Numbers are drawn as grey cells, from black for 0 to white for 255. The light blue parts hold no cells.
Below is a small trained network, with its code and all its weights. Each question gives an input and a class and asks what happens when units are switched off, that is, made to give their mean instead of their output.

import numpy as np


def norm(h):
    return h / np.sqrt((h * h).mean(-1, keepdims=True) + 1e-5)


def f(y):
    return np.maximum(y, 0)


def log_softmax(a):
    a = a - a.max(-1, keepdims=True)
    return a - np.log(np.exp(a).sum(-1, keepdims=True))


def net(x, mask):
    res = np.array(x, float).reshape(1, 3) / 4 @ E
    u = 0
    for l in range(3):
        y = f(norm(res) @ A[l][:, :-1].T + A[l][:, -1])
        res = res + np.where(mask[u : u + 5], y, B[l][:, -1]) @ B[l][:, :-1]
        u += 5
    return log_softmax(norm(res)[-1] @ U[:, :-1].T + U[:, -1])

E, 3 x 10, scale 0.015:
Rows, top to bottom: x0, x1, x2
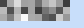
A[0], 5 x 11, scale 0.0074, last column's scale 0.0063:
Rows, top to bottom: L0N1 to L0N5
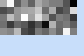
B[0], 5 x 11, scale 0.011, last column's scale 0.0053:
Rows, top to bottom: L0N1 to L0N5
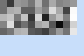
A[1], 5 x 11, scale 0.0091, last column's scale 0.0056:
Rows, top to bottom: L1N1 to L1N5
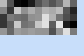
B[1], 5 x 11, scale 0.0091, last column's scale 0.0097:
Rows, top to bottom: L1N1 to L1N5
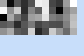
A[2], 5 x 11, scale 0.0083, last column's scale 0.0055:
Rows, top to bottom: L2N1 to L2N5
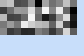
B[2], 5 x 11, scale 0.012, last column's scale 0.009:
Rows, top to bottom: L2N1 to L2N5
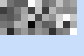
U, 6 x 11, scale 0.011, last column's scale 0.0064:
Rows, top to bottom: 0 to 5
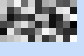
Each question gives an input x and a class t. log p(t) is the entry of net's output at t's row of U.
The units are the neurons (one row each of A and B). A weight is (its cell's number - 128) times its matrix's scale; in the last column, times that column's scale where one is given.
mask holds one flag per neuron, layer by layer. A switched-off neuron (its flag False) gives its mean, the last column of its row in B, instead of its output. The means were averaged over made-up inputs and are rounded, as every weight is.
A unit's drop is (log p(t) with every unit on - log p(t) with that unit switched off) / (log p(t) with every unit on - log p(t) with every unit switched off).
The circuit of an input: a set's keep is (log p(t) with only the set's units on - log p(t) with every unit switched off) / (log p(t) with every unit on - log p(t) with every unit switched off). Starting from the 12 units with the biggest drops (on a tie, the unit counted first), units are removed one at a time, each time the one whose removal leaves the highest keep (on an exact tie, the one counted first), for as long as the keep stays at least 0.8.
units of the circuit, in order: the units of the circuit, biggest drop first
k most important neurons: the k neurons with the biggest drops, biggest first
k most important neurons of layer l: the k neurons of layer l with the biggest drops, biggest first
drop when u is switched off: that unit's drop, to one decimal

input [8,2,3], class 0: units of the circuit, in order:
[L1N2]
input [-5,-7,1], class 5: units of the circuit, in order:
[L1N1, L0N3]
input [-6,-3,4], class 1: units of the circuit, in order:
[L2N3, L0N4, L1N1]
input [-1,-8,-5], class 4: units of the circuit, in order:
[L1N1, L2N5]
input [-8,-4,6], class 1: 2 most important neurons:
[L2N3, L0N2]
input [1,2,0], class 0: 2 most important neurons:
[L1N1, L0N3]
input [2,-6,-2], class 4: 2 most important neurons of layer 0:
[L0N5, L0N2]
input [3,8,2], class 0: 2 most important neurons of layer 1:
[L1N2, L1N4]
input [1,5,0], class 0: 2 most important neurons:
[L1N1, L1N4]
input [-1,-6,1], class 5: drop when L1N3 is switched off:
0.0
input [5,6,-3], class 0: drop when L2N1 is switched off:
0.1
